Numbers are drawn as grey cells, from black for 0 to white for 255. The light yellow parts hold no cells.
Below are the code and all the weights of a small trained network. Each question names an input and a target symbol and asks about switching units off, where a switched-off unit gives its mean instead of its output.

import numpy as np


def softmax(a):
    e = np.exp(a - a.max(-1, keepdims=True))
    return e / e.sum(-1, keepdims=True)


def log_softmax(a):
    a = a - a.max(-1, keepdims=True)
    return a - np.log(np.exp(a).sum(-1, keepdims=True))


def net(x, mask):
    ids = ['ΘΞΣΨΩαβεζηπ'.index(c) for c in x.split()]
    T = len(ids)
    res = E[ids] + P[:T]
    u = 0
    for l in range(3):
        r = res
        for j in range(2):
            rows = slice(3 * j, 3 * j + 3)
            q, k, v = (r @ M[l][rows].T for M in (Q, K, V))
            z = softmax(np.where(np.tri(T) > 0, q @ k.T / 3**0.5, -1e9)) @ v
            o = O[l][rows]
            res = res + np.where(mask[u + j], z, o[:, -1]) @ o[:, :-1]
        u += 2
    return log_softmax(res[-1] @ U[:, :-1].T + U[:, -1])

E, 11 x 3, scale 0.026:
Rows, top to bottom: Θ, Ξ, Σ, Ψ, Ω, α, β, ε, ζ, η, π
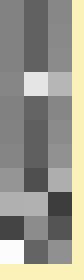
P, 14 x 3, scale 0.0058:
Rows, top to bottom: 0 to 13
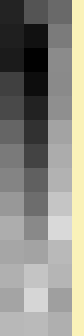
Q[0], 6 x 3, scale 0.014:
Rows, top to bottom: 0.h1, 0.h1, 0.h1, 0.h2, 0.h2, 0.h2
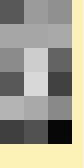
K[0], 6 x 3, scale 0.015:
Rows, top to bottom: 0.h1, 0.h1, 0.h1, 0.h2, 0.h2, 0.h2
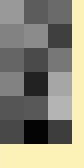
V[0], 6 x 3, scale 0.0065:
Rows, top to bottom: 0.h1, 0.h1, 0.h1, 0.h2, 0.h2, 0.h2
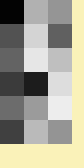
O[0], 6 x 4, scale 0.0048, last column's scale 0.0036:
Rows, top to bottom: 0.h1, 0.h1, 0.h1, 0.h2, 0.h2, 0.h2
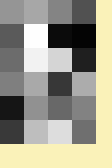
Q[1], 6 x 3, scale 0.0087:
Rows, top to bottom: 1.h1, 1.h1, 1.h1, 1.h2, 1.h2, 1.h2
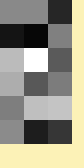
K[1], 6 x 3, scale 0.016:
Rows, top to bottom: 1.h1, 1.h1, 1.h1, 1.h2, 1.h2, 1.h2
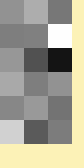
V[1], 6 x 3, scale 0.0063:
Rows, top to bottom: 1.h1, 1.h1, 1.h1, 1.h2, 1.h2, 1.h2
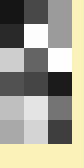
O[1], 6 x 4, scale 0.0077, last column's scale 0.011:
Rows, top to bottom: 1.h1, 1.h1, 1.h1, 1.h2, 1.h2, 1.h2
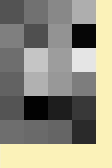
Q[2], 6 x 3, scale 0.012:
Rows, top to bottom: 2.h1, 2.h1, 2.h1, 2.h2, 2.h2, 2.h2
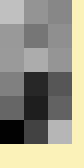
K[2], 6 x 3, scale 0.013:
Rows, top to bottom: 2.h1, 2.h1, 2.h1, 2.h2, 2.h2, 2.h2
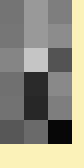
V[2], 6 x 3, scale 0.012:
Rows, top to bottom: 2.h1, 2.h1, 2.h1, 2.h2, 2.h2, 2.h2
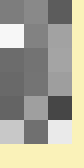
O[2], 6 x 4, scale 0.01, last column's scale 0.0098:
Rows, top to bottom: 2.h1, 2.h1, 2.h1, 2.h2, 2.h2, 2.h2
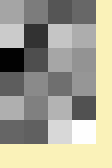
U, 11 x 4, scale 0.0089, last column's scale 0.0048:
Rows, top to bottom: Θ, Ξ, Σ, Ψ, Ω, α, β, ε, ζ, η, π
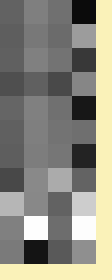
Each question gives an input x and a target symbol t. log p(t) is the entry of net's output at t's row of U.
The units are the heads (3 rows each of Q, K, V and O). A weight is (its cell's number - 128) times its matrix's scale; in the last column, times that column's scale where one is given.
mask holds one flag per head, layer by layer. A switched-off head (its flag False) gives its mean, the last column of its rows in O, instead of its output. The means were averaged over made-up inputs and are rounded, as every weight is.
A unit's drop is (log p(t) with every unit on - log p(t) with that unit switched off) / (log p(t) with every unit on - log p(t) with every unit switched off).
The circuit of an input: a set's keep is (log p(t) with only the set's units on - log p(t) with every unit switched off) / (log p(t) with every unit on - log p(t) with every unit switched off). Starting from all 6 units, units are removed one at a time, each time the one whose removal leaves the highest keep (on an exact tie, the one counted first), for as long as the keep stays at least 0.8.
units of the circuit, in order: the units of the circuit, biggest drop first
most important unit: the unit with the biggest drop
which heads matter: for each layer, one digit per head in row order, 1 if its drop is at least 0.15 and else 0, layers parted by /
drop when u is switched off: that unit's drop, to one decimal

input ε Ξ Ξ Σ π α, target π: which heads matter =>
01 / 01 / 10
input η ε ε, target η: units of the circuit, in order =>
(2.h1 1.h2)
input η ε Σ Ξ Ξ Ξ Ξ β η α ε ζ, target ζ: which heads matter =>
11 / 10 / 10
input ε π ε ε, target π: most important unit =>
0.h2
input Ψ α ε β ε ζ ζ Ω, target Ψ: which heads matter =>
11 / 11 / 11
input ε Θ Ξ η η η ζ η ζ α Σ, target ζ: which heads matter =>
11 / 00 / 11
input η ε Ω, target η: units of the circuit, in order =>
(2.h2 1.h2)
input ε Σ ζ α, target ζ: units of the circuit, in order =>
(0.h2 2.h1 2.h2)
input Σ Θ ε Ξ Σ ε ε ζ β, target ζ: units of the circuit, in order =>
(2.h1 0.h2 2.h2)
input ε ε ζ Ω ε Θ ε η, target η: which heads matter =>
01 / 10 / 01
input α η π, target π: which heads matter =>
10 / 11 / 00
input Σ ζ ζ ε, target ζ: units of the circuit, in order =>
(2.h1 2.h2)
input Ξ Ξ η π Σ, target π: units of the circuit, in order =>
(1.h2 0.h1)
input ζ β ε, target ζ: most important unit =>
2.h2
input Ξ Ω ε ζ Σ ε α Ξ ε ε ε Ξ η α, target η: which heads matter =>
11 / 10 / 10
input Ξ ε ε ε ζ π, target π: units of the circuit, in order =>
(1.h2 1.h1 2.h1)
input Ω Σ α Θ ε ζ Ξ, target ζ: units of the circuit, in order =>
(2.h1 0.h2 2.h2)
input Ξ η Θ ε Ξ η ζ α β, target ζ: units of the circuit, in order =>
(0.h2 2.h2)
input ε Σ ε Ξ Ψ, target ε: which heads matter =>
10 / 00 / 10
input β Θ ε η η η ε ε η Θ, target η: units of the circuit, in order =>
(2.h1 2.h2)
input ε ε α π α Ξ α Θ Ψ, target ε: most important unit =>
0.h1
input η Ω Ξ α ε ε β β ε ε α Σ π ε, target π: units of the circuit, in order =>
(1.h2 0.h2)
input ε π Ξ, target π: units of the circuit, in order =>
(2.h1 0.h1)
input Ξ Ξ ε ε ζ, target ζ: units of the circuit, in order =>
(2.h1 1.h1)
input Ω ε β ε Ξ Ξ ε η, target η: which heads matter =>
01 / 11 / 01
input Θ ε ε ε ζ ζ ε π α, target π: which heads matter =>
11 / 01 / 10
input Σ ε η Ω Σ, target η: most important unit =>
2.h2
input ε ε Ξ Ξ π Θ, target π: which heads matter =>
01 / 01 / 10
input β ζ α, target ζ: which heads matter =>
01 / 00 / 11
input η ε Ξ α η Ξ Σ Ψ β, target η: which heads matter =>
11 / 01 / 01
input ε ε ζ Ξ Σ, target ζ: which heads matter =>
01 / 01 / 11
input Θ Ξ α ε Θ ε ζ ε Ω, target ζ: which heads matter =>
11 / 01 / 10
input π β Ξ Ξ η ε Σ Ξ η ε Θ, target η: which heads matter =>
00 / 11 / 10
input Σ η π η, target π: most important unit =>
0.h1
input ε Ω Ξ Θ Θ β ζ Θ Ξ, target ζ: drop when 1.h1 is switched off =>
-0.1
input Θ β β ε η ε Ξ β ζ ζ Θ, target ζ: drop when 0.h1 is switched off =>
0.1
